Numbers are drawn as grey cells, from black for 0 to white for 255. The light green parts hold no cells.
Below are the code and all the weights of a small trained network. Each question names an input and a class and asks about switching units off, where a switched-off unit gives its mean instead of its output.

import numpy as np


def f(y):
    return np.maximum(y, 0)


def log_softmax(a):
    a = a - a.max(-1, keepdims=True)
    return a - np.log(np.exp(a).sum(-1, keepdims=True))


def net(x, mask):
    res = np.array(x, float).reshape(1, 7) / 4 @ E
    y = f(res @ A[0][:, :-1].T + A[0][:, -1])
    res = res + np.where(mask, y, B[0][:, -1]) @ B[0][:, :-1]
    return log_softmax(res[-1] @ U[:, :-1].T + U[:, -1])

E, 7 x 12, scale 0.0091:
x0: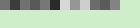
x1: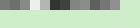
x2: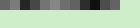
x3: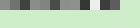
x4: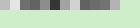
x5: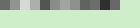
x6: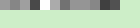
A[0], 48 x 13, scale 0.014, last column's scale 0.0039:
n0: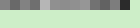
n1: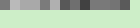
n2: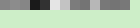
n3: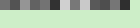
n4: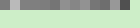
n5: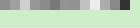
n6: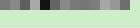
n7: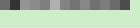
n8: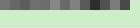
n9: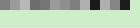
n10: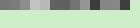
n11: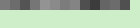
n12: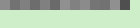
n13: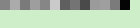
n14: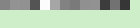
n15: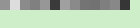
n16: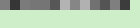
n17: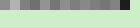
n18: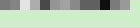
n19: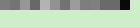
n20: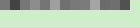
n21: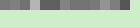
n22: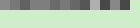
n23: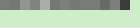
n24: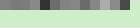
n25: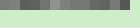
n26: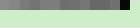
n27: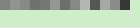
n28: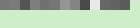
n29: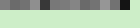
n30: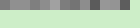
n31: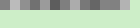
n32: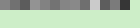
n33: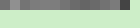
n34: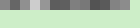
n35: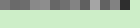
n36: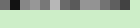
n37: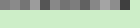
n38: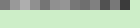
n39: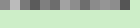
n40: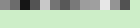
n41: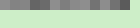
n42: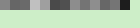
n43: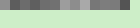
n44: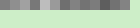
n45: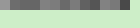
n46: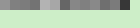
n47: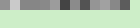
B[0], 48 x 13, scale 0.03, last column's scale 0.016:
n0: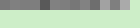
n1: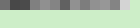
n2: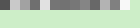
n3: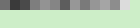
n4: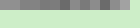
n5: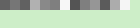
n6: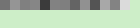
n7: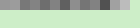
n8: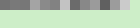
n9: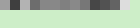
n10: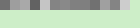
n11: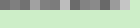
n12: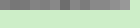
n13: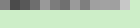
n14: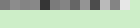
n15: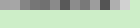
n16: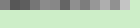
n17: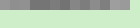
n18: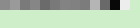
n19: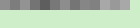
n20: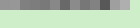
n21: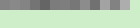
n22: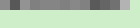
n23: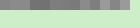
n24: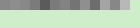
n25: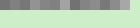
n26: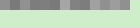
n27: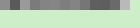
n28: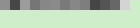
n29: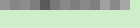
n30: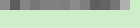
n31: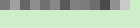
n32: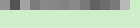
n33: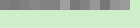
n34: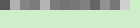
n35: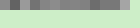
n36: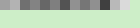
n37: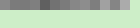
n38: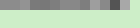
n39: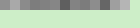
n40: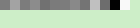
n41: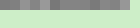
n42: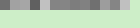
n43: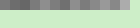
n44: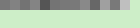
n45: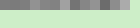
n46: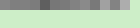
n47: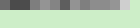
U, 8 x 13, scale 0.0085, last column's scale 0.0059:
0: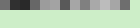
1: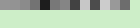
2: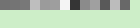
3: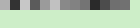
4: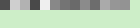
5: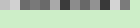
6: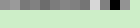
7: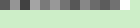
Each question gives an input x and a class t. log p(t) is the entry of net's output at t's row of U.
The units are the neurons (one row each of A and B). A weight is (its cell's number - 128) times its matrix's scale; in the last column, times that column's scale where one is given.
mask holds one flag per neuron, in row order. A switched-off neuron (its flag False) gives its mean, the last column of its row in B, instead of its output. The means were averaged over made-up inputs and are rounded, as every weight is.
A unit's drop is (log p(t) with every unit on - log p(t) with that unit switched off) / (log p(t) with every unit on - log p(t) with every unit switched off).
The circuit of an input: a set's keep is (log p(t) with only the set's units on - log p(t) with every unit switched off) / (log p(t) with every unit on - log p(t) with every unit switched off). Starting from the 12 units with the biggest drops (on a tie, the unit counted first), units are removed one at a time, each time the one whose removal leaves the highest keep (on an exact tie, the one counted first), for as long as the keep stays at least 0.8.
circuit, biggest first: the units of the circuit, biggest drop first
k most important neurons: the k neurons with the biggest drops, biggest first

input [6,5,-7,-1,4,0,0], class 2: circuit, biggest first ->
n5
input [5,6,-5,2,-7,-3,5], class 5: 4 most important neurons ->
n36; n2; n7; n20
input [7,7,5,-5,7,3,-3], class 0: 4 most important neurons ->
n3; n2; n16; n36
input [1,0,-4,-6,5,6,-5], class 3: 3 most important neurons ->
n9; n40; n14
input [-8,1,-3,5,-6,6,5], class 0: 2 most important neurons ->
n1; n13
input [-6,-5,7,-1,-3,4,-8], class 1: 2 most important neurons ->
n6; n5
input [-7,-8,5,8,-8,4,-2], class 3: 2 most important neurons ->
n28; n22
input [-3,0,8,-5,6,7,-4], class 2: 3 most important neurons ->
n8; n40; n11
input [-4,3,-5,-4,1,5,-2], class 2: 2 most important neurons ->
n5; n40
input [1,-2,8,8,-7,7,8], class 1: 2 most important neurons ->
n14; n5
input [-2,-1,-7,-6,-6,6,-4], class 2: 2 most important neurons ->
n5; n40
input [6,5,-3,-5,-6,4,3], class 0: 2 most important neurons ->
n3; n16
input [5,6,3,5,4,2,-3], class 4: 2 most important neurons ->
n42; n34
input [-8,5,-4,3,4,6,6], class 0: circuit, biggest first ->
n1
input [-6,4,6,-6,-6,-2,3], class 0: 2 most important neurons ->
n5; n1
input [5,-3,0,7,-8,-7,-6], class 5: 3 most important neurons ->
n36; n9; n20
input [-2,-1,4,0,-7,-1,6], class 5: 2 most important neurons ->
n36; n7
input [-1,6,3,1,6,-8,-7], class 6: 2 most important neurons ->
n40; n14
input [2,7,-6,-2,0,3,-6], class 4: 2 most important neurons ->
n10; n34
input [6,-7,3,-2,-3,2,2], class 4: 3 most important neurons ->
n2; n1; n47
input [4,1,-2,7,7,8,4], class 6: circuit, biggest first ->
n18
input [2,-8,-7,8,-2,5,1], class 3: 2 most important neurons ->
n28; n32
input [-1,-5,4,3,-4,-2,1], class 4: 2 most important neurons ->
n2; n5
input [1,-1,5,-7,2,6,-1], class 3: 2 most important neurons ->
n9; n40
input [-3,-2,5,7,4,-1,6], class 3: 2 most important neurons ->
n28; n22
